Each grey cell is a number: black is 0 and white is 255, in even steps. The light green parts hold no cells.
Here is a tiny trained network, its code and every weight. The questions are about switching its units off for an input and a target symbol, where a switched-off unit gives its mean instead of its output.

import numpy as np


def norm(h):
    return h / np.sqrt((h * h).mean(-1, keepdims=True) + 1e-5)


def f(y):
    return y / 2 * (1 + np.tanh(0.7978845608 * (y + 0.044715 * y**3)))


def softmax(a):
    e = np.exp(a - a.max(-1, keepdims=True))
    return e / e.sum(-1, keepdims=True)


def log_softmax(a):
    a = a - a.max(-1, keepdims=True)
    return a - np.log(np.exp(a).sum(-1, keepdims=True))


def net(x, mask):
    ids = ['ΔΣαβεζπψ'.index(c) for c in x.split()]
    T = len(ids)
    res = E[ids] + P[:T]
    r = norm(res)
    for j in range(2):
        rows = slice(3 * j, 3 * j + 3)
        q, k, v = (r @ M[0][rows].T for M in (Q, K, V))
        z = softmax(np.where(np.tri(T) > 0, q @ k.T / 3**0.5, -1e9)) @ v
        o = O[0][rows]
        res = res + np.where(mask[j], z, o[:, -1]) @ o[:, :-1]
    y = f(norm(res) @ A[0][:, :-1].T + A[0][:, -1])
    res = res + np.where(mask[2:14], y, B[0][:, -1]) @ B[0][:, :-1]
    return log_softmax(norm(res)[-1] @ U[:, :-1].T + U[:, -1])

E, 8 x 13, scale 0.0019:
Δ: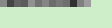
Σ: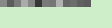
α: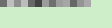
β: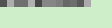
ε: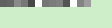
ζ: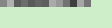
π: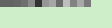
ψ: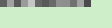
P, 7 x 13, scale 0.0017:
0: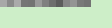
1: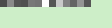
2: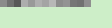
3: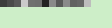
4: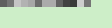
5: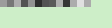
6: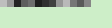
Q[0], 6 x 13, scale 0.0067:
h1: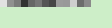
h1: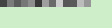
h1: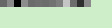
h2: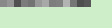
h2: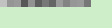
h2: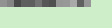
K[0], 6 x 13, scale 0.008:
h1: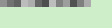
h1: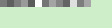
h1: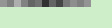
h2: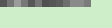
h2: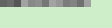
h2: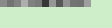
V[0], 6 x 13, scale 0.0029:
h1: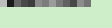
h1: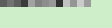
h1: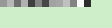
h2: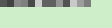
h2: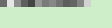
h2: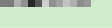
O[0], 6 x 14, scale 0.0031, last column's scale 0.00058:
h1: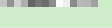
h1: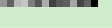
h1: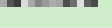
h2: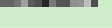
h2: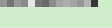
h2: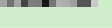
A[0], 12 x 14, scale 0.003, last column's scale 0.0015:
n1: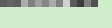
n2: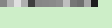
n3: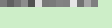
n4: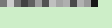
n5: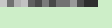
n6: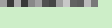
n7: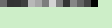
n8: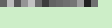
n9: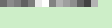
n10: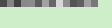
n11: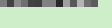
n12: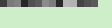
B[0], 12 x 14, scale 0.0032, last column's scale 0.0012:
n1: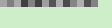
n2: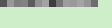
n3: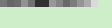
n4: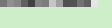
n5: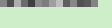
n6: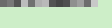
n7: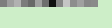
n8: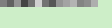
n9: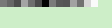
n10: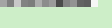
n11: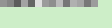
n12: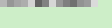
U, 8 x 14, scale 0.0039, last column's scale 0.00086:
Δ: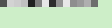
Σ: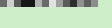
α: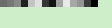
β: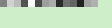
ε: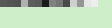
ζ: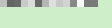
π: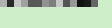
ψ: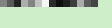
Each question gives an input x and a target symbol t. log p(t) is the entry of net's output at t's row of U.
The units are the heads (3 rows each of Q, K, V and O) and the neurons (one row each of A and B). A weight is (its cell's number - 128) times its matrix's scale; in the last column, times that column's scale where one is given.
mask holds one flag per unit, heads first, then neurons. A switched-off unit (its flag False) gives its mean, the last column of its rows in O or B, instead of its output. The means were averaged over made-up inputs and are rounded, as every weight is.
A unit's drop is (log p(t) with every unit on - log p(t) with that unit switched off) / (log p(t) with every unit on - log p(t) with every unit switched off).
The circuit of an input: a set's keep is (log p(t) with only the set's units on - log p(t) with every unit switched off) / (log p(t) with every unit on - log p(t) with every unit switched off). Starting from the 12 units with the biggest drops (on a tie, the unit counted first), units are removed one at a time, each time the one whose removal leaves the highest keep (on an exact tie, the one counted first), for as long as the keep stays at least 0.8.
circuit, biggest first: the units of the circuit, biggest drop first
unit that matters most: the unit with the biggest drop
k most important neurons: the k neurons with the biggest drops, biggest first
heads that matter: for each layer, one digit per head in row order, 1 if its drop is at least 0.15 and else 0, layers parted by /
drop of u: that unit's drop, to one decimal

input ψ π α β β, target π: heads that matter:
11
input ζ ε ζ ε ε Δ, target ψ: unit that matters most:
n6
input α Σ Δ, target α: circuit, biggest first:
n7, h2
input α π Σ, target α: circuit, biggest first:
h1, n7, h2
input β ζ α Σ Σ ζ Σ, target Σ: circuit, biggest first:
h1, h2
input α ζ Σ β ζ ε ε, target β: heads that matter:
10
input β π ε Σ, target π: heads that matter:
00
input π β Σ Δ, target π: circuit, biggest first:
h1, h2
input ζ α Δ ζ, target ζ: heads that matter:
10
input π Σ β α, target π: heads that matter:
10
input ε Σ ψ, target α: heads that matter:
00
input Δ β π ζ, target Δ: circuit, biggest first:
h1, n2
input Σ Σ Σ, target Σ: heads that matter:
10
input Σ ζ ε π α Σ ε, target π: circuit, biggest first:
h1, n5
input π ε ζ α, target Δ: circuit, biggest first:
n2, n9
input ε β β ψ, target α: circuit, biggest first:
n8, n9
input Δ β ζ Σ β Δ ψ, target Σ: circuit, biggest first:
h1, n4, h2
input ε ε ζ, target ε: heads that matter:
01
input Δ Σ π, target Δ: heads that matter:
10
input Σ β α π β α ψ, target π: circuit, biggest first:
h1, n5
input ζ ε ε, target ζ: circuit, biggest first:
h1
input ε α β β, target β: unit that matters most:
n9
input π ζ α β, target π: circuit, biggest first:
h1, h2
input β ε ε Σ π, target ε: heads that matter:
01
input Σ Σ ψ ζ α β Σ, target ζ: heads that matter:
11
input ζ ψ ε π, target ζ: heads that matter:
00
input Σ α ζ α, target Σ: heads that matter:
10
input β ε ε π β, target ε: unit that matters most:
h2
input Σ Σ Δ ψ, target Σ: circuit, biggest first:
h1, n4
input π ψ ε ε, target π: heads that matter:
11
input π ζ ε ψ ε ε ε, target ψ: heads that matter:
11
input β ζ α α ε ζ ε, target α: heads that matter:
11
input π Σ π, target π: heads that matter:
10
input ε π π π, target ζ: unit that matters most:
n12
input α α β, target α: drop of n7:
0.2
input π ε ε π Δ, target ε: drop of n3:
-0.2
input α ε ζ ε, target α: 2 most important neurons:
n7, n9
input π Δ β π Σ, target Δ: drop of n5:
-0.1
